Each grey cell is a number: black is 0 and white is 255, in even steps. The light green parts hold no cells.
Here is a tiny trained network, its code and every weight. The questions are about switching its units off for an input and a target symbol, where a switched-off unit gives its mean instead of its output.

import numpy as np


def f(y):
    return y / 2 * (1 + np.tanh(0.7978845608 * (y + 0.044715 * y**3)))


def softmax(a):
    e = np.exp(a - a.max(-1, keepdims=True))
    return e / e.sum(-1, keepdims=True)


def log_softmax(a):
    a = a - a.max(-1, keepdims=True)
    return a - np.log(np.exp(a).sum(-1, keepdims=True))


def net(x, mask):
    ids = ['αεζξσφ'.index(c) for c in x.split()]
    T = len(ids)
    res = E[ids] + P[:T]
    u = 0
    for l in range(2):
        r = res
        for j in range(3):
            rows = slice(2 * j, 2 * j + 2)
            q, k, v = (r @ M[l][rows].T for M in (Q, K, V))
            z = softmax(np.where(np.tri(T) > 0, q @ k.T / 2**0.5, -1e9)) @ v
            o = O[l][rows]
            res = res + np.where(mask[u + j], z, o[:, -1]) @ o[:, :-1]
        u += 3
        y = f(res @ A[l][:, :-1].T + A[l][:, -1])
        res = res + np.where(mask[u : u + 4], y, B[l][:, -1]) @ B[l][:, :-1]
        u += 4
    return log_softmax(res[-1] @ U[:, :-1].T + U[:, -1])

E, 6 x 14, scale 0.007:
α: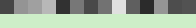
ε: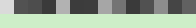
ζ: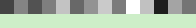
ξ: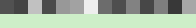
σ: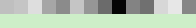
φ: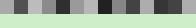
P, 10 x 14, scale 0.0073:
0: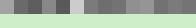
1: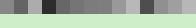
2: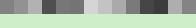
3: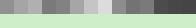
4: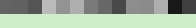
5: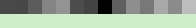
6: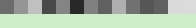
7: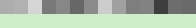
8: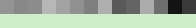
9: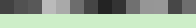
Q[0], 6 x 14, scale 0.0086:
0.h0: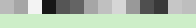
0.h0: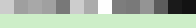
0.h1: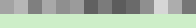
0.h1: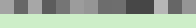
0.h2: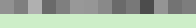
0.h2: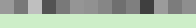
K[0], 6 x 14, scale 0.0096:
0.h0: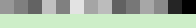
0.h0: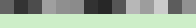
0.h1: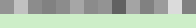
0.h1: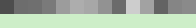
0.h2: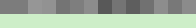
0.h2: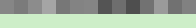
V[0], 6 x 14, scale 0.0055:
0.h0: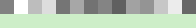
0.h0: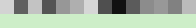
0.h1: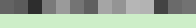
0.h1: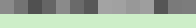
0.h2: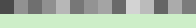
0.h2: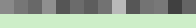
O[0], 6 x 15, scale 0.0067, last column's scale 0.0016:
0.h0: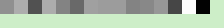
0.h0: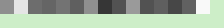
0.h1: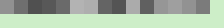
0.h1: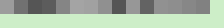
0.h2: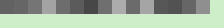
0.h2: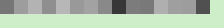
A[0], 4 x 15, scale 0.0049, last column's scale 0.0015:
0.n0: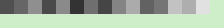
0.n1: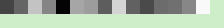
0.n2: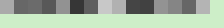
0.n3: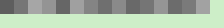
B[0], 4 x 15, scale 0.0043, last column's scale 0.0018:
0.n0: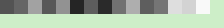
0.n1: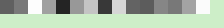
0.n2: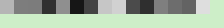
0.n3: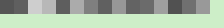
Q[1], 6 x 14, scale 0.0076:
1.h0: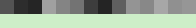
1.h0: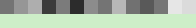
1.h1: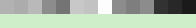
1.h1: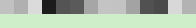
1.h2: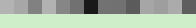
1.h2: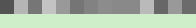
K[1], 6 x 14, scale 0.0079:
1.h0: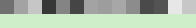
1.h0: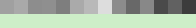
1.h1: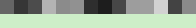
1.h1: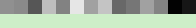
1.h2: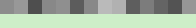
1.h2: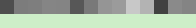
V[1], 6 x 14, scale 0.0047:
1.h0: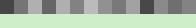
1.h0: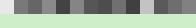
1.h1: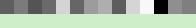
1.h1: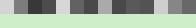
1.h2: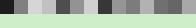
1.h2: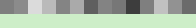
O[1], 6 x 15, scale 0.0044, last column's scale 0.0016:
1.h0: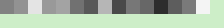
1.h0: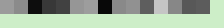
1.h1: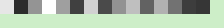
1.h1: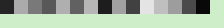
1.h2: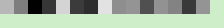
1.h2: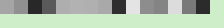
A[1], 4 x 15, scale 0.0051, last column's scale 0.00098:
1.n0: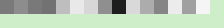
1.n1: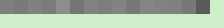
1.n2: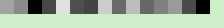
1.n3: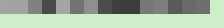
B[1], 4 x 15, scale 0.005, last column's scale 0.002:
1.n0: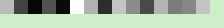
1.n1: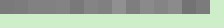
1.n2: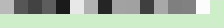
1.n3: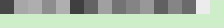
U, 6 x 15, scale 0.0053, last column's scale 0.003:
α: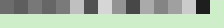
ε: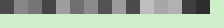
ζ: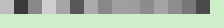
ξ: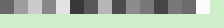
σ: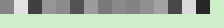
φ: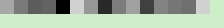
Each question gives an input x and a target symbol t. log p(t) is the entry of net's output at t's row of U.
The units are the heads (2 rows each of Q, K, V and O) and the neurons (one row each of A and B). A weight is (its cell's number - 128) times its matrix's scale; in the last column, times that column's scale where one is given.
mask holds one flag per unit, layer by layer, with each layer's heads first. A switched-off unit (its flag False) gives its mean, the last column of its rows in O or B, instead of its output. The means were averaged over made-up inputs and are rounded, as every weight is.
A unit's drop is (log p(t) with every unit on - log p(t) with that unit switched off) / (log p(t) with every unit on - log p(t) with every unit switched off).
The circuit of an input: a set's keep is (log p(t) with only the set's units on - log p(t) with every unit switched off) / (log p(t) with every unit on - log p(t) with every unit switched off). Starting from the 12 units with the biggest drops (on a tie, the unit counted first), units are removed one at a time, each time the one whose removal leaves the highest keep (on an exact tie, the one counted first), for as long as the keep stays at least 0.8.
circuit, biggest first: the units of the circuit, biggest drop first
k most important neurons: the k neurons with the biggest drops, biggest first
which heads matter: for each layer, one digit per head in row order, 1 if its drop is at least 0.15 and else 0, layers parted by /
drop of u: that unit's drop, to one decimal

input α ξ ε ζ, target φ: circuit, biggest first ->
(1.n2 1.n0 0.n1 1.h1)
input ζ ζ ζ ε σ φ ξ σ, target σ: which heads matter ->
100 / 000
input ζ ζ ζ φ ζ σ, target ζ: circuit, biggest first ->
(1.h1 0.h0)
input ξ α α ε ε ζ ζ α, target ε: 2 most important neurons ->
(0.n1 0.n0)
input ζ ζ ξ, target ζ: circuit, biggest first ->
(1.h1 0.h0)
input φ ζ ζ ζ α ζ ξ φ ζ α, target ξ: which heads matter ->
000 / 100
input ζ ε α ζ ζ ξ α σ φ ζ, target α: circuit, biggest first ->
(1.h1 0.h0 0.n1)
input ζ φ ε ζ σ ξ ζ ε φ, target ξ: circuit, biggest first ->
(0.h0 1.n0 1.n2 1.n3)
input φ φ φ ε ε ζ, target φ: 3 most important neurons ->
(1.n2 0.n1 1.n0)
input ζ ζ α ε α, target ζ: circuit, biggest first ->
(1.h1 0.n0 0.h0)
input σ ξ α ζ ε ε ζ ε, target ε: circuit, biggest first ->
(1.h1 1.h0 0.h0)
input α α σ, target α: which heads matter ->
110 / 010
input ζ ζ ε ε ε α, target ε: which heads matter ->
100 / 010
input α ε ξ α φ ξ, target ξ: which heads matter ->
010 / 100
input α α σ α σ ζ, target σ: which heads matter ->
100 / 000
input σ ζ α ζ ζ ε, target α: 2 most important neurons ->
(0.n1 1.n0)
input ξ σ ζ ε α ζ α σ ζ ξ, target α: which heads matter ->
100 / 010
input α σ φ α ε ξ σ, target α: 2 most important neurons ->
(1.n0 0.n1)
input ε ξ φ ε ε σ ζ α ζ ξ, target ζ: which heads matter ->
100 / 010
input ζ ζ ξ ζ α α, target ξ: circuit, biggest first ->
(1.h0 1.n2)
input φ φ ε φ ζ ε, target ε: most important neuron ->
(0.n2)
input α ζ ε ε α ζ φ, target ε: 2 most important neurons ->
(0.n0 0.n2)
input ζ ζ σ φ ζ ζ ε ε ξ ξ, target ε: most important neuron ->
(0.n2)
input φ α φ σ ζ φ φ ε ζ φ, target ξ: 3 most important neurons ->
(1.n2 1.n0 1.n3)
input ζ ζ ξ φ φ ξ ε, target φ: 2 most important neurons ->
(1.n2 0.n1)
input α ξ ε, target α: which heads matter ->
100 / 010
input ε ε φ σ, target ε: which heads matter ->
010 / 010
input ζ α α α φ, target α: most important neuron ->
(0.n1)
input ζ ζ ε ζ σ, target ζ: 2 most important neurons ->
(0.n0 1.n2)
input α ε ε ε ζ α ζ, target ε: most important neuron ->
(0.n0)
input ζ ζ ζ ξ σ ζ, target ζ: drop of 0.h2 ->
0.1
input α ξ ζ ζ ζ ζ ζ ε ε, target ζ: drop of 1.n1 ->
0.0
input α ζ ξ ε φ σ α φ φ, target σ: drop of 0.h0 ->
0.9
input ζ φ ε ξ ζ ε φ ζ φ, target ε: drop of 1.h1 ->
0.7
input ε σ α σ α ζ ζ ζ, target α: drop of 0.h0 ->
0.4
